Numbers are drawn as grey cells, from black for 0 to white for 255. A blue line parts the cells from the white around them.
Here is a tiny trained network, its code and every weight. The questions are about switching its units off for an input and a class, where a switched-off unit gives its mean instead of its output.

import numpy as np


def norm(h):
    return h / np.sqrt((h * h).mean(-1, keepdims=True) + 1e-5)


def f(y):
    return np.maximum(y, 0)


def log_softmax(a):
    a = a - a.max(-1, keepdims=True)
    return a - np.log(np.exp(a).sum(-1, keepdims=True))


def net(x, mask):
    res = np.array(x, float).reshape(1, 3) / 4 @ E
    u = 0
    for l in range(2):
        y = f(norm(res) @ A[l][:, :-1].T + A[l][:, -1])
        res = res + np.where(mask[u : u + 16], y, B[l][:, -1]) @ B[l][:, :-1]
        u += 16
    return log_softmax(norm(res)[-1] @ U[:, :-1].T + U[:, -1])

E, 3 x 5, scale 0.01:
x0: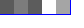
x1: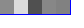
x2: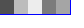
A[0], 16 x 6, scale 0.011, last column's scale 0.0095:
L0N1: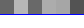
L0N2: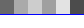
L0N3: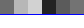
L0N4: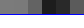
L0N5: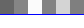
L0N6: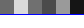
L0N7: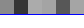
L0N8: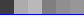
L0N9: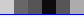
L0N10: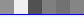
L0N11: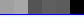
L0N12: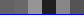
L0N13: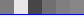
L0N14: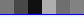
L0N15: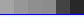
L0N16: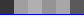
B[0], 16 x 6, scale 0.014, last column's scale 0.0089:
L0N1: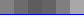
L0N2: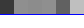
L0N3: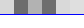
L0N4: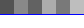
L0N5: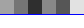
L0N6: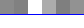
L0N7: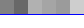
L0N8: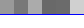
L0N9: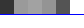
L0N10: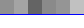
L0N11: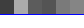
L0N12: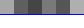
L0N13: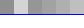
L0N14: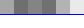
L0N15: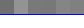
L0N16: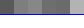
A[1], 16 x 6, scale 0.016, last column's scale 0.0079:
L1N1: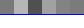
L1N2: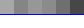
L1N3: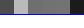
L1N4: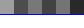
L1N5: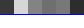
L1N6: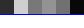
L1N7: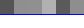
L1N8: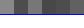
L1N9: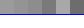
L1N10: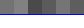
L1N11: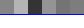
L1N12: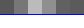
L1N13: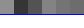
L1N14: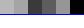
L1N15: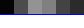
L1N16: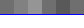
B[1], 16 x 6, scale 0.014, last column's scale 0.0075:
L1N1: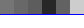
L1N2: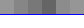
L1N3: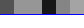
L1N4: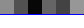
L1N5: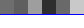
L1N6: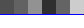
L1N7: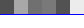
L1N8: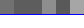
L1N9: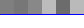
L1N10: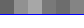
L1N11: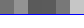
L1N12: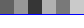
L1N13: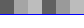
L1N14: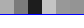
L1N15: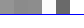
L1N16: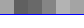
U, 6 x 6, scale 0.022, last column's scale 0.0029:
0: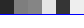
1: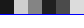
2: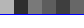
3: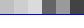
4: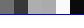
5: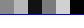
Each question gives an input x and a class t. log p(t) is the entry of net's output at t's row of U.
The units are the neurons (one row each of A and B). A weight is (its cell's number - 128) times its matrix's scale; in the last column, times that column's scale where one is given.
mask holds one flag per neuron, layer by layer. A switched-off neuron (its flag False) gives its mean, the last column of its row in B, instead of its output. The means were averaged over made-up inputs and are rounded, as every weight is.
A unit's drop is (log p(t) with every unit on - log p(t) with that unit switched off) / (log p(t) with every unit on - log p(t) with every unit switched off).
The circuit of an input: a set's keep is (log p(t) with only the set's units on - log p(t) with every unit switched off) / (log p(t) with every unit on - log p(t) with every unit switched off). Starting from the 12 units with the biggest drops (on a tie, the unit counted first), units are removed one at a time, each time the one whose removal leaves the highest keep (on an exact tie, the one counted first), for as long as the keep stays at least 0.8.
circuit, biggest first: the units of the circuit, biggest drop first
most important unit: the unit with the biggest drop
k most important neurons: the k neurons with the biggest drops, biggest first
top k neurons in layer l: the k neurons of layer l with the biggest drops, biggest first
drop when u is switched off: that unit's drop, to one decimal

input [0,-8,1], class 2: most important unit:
L0N9
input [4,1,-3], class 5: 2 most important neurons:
[L0N3 L0N8]
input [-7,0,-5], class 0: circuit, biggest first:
[L1N15 L0N9]
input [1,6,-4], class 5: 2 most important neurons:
[L0N14 L0N2]
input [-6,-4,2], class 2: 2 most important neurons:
[L0N3 L0N12]
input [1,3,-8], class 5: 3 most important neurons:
[L0N14 L0N2 L1N14]
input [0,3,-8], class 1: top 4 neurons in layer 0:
[L0N3 L0N9 L0N5 L0N12]
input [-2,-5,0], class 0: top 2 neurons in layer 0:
[L0N9 L0N14]
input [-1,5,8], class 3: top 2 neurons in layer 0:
[L0N3 L0N9]
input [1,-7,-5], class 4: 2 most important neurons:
[L0N14 L0N2]
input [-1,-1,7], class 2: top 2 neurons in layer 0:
[L0N5 L0N3]
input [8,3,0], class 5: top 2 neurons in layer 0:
[L0N9 L0N14]
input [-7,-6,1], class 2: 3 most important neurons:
[L0N3 L0N12 L0N2]
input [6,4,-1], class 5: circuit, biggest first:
[L0N9]
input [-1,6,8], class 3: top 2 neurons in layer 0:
[L0N3 L0N9]
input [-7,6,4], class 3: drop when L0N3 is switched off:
0.7
